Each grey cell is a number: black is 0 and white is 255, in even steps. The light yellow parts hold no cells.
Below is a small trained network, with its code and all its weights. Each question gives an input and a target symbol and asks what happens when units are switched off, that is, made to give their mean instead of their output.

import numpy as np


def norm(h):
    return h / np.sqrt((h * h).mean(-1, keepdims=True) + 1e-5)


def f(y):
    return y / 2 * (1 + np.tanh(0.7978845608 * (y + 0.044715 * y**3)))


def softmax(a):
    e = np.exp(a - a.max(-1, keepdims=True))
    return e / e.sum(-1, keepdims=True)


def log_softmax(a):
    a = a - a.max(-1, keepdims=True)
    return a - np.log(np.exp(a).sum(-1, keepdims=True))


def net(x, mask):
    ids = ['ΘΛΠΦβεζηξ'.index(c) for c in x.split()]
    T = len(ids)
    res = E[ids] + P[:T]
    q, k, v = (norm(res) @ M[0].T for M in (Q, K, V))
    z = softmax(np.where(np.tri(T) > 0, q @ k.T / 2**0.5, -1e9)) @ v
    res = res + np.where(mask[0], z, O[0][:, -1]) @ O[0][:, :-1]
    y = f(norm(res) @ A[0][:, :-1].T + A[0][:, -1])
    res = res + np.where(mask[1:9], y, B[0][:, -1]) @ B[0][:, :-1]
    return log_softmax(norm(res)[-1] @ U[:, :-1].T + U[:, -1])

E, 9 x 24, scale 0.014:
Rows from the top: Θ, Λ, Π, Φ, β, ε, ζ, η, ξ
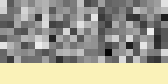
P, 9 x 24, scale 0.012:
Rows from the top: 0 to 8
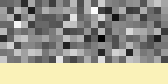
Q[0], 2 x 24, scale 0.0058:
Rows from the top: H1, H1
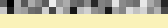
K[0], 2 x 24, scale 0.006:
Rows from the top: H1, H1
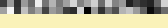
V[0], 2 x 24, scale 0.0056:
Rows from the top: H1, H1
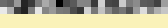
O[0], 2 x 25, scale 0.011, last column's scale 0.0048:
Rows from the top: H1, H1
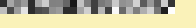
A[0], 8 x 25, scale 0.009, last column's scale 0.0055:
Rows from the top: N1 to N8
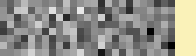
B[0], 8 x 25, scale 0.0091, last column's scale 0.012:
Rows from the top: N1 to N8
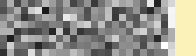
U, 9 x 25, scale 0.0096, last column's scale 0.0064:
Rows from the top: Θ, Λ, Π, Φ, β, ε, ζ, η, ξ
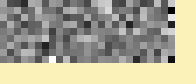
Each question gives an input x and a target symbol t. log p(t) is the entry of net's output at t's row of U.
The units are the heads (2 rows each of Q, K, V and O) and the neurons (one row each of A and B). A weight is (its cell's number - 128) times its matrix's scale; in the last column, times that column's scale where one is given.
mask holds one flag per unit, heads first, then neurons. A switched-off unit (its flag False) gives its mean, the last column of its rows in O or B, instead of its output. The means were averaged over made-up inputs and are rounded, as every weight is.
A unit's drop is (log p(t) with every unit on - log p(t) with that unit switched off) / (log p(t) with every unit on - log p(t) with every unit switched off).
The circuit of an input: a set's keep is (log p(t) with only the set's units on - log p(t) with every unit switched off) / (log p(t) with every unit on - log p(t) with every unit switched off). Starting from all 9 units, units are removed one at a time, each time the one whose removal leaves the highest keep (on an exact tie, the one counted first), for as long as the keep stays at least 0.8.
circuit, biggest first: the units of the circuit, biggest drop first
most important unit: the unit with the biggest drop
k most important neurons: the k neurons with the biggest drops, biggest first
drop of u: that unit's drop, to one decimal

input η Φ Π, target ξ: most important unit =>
H1
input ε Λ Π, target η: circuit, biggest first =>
H1, N6, N3
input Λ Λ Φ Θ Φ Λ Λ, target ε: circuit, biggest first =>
H1, N4
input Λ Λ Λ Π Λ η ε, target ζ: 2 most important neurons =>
N7, N1
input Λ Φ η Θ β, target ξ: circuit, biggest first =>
H1, N6
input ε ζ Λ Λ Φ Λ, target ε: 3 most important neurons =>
N4, N3, N7
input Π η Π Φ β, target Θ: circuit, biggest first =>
H1, N4
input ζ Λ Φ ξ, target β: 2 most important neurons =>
N3, N1
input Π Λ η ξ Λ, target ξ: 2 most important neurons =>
N6, N2
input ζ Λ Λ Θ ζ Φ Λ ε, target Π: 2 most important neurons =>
N5, N6
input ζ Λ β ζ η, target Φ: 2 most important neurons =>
N3, N4
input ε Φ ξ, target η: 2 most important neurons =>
N6, N3
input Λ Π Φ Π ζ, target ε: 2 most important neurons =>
N4, N3
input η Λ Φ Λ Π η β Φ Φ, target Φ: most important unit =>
N3
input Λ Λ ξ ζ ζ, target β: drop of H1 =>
0.6
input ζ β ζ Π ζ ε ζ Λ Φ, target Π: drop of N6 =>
0.0
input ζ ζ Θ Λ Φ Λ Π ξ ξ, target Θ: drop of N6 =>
0.1
